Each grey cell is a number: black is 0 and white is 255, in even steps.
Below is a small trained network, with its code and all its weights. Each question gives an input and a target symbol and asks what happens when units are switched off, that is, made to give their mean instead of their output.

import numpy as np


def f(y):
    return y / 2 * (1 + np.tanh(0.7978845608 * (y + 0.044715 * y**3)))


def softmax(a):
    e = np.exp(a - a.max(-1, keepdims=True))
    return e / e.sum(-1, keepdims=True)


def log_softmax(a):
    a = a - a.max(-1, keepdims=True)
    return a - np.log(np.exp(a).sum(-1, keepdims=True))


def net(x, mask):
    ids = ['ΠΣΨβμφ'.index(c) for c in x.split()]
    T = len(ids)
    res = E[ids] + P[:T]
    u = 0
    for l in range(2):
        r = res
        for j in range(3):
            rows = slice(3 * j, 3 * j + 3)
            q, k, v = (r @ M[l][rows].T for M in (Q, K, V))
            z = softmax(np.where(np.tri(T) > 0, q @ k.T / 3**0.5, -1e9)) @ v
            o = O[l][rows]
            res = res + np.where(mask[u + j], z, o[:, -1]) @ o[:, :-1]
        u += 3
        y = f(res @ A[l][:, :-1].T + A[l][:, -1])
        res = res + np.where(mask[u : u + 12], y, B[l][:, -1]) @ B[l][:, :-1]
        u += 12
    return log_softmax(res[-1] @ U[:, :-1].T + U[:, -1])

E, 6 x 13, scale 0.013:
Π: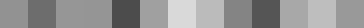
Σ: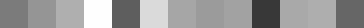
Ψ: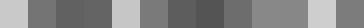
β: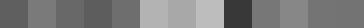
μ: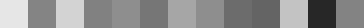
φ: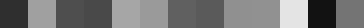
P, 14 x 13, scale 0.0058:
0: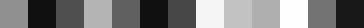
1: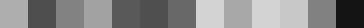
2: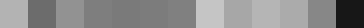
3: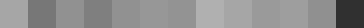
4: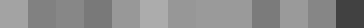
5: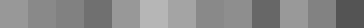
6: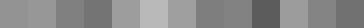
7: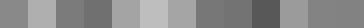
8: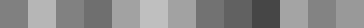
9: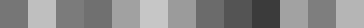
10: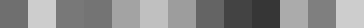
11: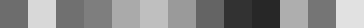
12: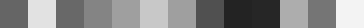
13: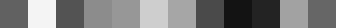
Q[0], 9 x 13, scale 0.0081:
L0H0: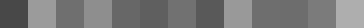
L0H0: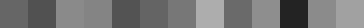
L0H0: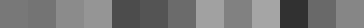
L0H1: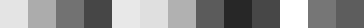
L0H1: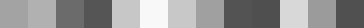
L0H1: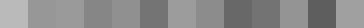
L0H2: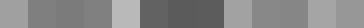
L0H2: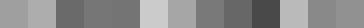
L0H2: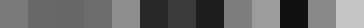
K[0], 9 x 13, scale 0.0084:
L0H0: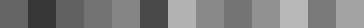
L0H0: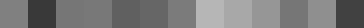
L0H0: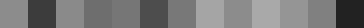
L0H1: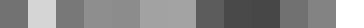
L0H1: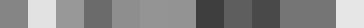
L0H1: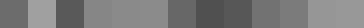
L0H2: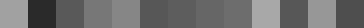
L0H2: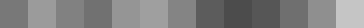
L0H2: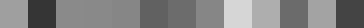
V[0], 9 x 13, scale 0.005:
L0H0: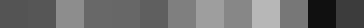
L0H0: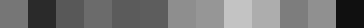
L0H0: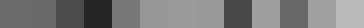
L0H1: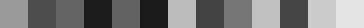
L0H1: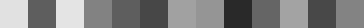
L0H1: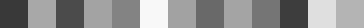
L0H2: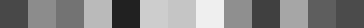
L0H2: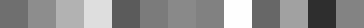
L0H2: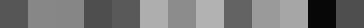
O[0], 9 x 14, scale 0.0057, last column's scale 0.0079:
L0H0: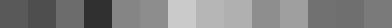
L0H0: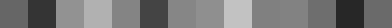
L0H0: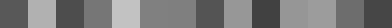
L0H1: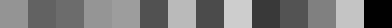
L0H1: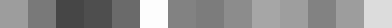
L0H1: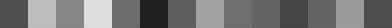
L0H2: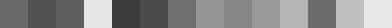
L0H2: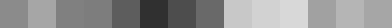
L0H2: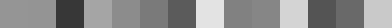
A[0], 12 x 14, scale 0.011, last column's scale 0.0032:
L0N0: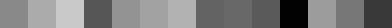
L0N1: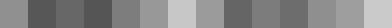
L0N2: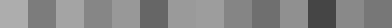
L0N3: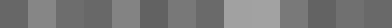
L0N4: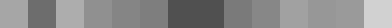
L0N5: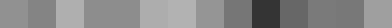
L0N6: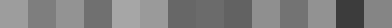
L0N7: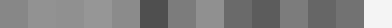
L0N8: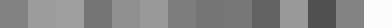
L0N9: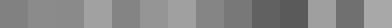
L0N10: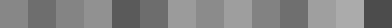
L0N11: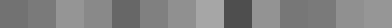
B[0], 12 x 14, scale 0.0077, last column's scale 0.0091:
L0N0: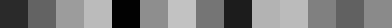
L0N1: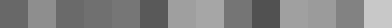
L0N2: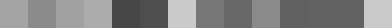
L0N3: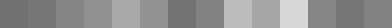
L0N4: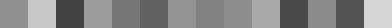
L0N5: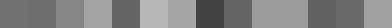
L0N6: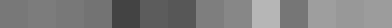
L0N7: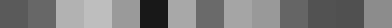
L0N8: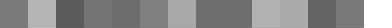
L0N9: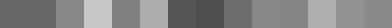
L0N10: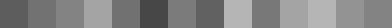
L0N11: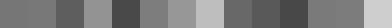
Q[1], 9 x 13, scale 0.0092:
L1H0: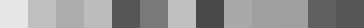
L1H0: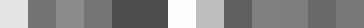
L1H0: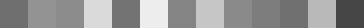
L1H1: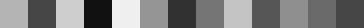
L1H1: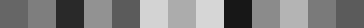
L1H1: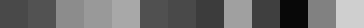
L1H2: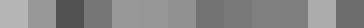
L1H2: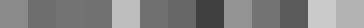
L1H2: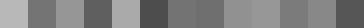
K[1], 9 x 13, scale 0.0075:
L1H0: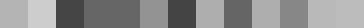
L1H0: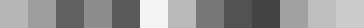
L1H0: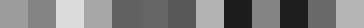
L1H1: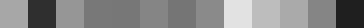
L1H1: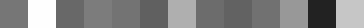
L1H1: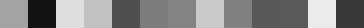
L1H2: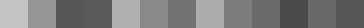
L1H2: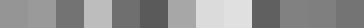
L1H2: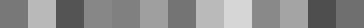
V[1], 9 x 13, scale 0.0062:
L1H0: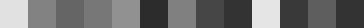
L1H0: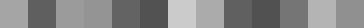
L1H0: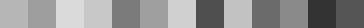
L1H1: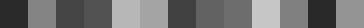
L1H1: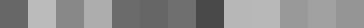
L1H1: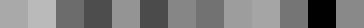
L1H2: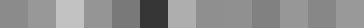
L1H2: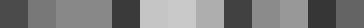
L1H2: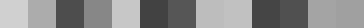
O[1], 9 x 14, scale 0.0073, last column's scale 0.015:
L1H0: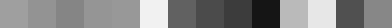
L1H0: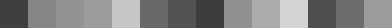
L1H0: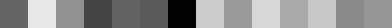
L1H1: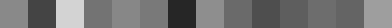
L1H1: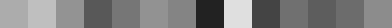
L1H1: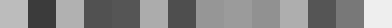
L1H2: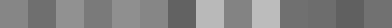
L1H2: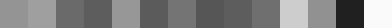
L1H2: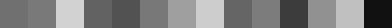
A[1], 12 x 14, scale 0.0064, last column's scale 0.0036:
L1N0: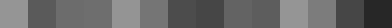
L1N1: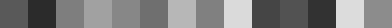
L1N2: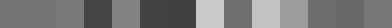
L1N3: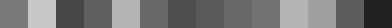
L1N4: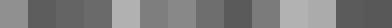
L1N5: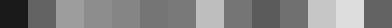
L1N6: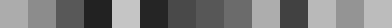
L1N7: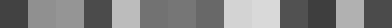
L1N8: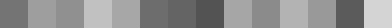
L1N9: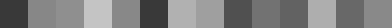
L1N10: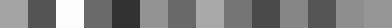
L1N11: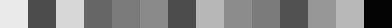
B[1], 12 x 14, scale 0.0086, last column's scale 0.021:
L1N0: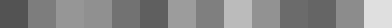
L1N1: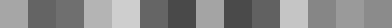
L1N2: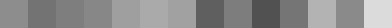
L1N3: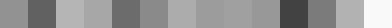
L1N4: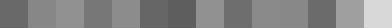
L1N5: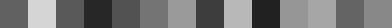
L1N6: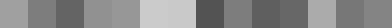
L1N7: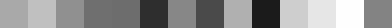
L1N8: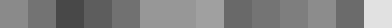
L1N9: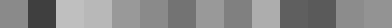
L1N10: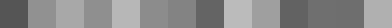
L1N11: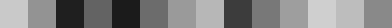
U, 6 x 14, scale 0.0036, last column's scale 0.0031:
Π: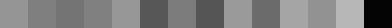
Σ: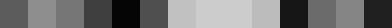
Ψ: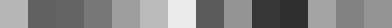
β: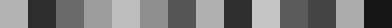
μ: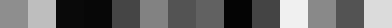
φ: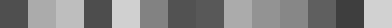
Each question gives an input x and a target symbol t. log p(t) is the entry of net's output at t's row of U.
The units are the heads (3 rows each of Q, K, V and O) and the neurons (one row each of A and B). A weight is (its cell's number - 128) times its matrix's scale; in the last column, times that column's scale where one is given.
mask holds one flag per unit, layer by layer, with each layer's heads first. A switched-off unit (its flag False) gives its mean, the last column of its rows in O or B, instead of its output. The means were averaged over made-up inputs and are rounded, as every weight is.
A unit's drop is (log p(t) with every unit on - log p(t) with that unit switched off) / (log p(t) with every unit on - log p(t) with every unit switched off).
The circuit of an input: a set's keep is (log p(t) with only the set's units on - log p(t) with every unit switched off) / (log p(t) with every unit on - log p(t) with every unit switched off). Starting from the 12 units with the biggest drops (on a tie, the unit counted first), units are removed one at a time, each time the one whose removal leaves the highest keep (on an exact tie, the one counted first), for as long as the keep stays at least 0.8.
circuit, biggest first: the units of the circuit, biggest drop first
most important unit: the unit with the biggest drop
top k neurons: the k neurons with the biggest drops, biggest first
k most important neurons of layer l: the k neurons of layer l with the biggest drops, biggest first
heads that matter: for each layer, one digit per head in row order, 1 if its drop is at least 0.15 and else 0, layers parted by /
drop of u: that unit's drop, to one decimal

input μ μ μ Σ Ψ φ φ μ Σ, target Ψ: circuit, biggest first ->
[L0N6 L1H0 L1H2 L0H2]
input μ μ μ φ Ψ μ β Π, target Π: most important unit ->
L1H2
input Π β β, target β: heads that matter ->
001 / 010
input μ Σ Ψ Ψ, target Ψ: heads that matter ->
110 / 110
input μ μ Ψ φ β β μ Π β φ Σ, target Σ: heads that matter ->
111 / 101
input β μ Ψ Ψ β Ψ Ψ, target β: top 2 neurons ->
[L0N0 L1N3]
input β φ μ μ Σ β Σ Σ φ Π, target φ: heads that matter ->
000 / 010
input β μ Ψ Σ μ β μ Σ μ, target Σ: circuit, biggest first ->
[L0N2 L1H0]
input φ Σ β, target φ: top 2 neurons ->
[L0N8 L0N4]
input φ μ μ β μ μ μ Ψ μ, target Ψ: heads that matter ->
000 / 101
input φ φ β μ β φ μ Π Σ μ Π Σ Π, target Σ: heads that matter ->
111 / 110
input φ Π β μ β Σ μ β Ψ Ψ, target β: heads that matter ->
011 / 010
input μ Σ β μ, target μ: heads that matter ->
000 / 010
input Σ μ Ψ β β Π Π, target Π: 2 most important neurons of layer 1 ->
[L1N5 L1N1]
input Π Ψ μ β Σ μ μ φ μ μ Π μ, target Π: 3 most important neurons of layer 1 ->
[L1N7 L1N1 L1N8]
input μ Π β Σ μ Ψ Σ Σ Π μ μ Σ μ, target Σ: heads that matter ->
000 / 101
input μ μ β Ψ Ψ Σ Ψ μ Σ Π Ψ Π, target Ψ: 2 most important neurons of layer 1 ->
[L1N3 L1N8]
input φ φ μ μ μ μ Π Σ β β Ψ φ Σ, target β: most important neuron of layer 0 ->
[L0N11]
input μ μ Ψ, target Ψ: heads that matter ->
001 / 000
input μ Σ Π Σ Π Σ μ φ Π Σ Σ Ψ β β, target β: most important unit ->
L1N9
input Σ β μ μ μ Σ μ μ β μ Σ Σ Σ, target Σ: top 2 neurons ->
[L1N3 L1N2]
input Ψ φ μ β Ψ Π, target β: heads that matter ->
111 / 010
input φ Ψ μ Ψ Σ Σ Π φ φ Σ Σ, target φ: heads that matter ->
000 / 010
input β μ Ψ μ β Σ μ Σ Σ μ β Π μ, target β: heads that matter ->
011 / 101
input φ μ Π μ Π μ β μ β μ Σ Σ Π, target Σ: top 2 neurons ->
[L0N11 L0N10]
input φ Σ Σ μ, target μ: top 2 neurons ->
[L0N4 L0N8]
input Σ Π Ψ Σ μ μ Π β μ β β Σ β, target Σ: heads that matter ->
011 / 111
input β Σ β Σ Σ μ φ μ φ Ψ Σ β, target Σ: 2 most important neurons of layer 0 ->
[L0N11 L0N7]
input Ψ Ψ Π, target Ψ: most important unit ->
L0H2
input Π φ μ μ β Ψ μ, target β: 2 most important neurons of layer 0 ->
[L0N2 L0N1]
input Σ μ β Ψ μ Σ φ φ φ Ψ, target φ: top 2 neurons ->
[L0N0 L0N8]
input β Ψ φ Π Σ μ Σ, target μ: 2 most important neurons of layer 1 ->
[L1N3 L1N0]
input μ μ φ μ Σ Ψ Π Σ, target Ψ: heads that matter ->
000 / 110
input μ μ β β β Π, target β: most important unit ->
L1H1
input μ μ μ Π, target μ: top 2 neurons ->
[L1N3 L1N0]
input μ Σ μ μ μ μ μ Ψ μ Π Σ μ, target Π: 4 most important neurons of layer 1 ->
[L1N7 L1N1 L1N3 L1N8]
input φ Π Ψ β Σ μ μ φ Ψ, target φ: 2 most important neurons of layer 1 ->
[L1N10 L1N0]
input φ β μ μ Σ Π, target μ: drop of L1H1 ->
0.2
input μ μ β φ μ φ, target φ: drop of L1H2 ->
-0.1
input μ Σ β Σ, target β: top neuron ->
[L1N9]
